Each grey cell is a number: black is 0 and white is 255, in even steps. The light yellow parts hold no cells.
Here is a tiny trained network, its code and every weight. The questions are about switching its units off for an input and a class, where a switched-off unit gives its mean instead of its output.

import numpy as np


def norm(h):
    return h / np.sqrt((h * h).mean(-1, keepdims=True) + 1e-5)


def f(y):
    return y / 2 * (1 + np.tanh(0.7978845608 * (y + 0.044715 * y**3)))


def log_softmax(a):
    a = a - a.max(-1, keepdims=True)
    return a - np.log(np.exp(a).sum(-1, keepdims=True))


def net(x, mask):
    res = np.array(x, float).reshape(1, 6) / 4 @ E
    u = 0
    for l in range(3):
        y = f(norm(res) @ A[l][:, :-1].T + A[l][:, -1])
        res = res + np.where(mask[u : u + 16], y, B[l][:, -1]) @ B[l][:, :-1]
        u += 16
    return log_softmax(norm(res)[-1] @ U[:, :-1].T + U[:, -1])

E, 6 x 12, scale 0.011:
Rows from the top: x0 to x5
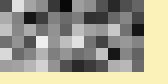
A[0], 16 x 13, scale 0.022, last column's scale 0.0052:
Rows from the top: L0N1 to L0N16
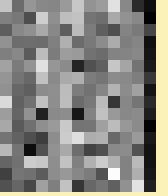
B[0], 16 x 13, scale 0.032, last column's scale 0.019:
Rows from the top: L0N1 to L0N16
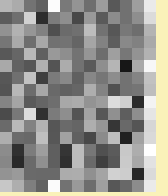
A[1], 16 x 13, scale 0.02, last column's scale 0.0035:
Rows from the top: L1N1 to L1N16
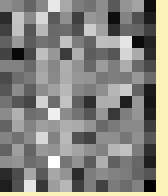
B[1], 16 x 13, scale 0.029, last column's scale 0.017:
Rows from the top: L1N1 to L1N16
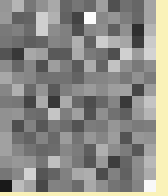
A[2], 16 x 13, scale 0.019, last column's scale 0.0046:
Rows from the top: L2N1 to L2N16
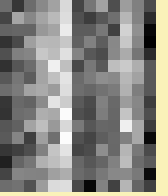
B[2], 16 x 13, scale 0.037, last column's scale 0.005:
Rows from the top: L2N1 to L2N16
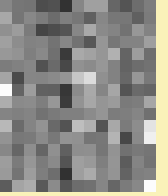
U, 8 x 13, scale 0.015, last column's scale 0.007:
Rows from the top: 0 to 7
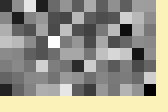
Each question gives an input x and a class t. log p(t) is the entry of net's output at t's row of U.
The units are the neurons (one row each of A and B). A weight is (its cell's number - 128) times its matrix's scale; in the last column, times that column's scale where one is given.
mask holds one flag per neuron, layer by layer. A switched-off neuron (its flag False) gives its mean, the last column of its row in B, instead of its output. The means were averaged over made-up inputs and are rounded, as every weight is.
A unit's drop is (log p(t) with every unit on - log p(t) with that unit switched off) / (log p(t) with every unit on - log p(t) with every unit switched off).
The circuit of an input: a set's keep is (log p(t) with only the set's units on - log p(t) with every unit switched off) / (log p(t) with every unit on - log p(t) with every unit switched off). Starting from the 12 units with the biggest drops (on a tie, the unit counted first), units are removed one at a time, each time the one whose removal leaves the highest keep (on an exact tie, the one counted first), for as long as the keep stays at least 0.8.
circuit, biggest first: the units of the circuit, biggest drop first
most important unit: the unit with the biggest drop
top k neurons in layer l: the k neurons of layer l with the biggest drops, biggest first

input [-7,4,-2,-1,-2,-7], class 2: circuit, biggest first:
(L0N12)
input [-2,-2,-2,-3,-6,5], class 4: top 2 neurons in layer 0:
(L0N15; L0N12)
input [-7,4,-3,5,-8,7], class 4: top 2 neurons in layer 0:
(L0N15; L0N12)
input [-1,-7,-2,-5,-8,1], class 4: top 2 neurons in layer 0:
(L0N15; L0N13)
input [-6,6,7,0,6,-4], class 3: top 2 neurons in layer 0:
(L0N1; L0N14)
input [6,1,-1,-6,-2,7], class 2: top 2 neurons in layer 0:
(L0N2; L0N13)
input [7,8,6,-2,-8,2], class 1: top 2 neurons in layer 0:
(L0N9; L0N10)
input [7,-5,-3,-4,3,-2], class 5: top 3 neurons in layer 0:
(L0N13; L0N9; L0N16)
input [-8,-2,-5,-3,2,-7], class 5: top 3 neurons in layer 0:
(L0N11; L0N8; L0N6)
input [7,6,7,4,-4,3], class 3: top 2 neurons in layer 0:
(L0N14; L0N11)
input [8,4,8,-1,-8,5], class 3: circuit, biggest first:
(L0N9; L0N10)
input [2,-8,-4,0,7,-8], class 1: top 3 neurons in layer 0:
(L0N14; L0N6; L0N15)
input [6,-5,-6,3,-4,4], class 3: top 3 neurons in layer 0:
(L0N13; L0N16; L0N11)
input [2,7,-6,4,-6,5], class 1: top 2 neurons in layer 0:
(L0N13; L0N9)
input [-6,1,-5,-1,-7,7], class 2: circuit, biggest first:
(L0N6)
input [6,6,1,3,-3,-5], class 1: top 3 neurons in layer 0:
(L0N6; L0N11; L0N8)
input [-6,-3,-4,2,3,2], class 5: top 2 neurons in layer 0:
(L0N11; L0N8)
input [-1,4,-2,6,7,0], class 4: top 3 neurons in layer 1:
(L1N4; L1N8; L1N13)
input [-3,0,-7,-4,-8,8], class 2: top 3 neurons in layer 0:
(L0N6; L0N9; L0N1)
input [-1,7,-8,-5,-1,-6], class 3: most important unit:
L0N16
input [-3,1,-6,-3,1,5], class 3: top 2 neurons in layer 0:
(L0N16; L0N12)
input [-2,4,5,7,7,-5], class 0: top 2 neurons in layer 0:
(L0N2; L0N7)
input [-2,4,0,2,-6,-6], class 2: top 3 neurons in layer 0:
(L0N12; L0N9; L0N14)
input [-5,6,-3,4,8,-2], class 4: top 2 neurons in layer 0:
(L0N9; L0N14)
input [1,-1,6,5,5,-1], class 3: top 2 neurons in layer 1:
(L1N14; L1N10)
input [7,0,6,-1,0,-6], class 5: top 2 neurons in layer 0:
(L0N3; L0N6)
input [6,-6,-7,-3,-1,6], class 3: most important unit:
L0N13
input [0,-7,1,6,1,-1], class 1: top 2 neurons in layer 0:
(L0N14; L0N10)
